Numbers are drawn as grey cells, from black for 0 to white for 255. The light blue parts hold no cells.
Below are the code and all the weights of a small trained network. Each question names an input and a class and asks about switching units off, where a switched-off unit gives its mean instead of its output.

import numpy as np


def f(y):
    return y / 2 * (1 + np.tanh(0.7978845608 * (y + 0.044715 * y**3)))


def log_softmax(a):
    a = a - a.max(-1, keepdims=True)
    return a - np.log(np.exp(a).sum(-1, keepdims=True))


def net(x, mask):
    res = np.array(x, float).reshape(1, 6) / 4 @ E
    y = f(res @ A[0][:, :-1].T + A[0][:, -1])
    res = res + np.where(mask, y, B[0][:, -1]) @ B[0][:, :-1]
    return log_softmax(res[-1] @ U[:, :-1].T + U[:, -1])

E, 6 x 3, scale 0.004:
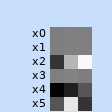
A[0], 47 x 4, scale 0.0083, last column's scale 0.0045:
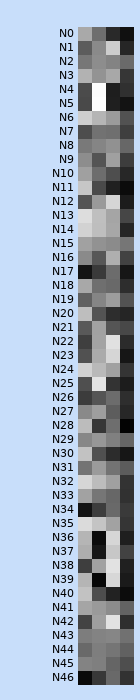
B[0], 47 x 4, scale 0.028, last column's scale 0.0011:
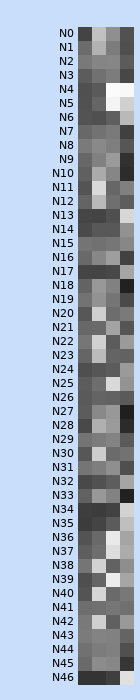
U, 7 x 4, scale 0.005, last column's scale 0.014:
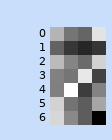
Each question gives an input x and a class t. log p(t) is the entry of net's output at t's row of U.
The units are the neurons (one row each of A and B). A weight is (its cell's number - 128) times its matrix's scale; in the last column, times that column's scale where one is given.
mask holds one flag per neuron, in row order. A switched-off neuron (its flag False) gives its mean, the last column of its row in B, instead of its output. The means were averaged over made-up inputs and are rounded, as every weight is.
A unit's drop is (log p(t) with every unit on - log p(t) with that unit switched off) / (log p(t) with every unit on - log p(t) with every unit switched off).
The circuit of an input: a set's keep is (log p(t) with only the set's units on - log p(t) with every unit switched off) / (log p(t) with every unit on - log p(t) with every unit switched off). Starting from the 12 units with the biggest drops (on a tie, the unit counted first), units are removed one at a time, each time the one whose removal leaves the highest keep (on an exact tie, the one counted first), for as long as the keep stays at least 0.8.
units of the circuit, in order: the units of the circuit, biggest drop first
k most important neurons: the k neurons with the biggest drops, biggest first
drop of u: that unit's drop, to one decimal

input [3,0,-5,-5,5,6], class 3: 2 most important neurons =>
(N4 N5)
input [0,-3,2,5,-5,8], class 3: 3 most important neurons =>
(N4 N5 N25)
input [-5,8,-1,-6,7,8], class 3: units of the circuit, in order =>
(N4 N5)
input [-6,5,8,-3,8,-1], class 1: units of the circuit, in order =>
(N46)
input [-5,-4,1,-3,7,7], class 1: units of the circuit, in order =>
(N46 N34)
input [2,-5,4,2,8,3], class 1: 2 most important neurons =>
(N46 N34)
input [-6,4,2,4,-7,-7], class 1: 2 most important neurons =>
(N13 N35)
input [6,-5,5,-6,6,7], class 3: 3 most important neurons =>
(N4 N5 N25)
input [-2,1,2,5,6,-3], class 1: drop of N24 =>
-0.1
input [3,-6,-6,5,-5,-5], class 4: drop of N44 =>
0.0
